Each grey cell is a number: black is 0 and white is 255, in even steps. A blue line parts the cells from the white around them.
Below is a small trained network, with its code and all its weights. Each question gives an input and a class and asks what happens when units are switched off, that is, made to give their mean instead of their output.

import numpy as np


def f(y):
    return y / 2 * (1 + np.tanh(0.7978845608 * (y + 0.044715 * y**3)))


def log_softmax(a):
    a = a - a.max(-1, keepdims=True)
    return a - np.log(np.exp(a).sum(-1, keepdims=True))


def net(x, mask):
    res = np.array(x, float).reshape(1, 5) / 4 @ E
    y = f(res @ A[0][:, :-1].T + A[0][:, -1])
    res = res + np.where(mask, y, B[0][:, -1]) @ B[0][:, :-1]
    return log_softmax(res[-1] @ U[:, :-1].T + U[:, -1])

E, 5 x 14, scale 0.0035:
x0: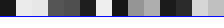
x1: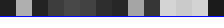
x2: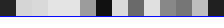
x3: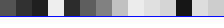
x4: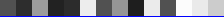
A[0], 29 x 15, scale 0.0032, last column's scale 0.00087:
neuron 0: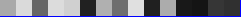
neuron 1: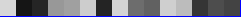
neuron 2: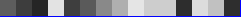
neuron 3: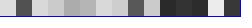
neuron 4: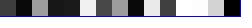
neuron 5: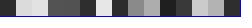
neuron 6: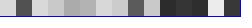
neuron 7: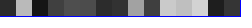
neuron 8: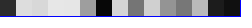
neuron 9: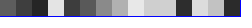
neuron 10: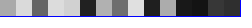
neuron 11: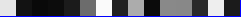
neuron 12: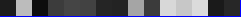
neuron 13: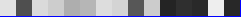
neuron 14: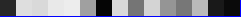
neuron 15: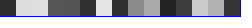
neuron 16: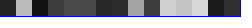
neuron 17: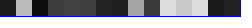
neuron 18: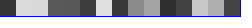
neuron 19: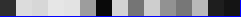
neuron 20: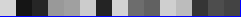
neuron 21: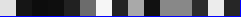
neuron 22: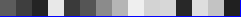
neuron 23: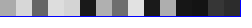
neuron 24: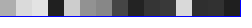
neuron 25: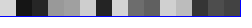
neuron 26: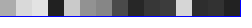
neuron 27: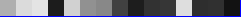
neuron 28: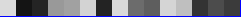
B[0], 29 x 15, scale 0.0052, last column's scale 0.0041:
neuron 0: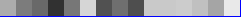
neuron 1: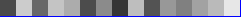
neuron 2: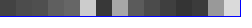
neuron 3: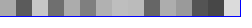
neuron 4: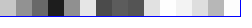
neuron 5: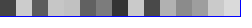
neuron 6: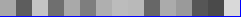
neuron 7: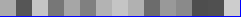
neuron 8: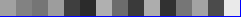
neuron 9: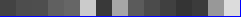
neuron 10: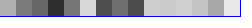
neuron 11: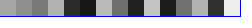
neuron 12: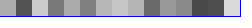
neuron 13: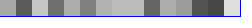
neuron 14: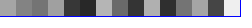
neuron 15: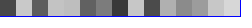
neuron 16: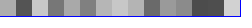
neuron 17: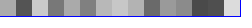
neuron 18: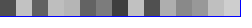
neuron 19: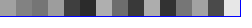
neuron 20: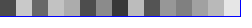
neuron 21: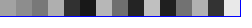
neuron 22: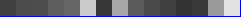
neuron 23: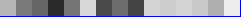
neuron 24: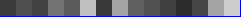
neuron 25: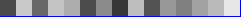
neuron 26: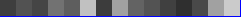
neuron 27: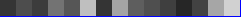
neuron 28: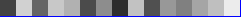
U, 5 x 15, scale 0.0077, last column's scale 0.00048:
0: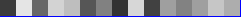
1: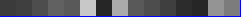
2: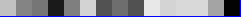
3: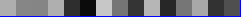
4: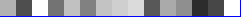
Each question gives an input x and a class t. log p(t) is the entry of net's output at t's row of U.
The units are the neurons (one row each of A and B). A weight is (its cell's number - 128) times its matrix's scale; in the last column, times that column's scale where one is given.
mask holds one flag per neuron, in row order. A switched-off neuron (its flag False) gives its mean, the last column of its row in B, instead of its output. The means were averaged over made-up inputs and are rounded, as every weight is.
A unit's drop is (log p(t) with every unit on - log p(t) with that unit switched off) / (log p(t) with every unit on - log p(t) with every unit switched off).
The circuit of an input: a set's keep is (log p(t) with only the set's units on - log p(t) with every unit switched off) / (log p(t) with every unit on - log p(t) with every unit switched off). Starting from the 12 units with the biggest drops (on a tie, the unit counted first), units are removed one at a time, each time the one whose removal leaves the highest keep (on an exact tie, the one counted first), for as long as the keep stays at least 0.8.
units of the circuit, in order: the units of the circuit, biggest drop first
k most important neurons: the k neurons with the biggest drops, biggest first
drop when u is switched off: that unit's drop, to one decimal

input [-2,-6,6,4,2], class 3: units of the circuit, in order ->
neuron 14; neuron 8
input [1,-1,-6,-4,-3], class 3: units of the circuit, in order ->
neuron 11
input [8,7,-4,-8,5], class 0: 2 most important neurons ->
neuron 5; neuron 15
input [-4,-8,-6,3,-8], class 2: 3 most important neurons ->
neuron 23; neuron 10; neuron 0
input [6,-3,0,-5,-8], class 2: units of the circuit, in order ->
neuron 23; neuron 10
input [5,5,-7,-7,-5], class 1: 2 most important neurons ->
neuron 27; neuron 24
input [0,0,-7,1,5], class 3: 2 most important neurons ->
neuron 11; neuron 21
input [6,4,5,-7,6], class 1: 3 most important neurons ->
neuron 27; neuron 24; neuron 26
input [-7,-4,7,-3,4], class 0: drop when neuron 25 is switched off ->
0.3
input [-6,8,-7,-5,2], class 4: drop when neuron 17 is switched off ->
0.5
